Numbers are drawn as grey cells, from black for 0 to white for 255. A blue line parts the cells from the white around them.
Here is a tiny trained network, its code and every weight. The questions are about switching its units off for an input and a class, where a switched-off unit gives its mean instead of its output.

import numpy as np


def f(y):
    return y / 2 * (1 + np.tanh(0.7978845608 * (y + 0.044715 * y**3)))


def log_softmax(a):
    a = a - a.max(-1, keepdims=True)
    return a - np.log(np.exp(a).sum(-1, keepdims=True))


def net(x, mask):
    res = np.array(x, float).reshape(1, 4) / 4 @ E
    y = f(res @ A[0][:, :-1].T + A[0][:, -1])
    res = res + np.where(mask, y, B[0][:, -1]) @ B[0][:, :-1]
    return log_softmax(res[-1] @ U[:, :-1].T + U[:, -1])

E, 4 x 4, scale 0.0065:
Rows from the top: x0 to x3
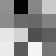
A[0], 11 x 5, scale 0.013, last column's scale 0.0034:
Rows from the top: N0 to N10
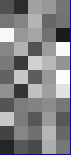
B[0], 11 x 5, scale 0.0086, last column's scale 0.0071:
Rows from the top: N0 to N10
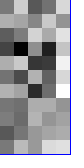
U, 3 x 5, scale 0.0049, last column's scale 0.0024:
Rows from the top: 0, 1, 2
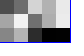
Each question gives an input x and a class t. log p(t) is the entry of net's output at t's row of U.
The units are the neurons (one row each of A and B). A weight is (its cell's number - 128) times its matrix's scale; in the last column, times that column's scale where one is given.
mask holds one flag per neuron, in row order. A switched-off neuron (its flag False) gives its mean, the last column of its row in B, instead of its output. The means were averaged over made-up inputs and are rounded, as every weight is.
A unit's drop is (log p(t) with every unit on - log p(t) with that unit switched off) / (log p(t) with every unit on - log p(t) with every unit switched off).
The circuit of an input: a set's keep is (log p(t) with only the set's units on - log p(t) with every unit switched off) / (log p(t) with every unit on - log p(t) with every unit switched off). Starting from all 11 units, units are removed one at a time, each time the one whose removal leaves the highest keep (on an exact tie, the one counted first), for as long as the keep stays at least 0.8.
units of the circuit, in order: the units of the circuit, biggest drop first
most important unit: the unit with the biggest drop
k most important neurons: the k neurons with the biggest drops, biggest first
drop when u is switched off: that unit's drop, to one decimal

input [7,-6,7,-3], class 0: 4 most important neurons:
[N4, N6, N0, N8]
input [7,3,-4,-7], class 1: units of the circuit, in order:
[N10, N0]
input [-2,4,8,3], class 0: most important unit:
N2
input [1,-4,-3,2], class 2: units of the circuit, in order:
[N2, N4]
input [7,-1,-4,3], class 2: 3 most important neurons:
[N4, N6, N2]
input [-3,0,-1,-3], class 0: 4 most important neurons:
[N4, N6, N0, N5]
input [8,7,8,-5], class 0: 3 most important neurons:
[N4, N6, N8]
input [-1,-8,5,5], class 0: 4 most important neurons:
[N2, N4, N6, N0]
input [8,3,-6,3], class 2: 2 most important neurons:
[N4, N6]
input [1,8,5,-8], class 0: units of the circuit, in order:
[N4, N6, N5]
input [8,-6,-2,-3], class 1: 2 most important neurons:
[N10, N3]
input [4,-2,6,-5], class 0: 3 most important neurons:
[N4, N6, N0]
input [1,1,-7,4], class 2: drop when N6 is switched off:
0.1
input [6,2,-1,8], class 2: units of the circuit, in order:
[N4]
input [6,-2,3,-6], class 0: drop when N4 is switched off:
0.3
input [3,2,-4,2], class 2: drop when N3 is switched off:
-0.2
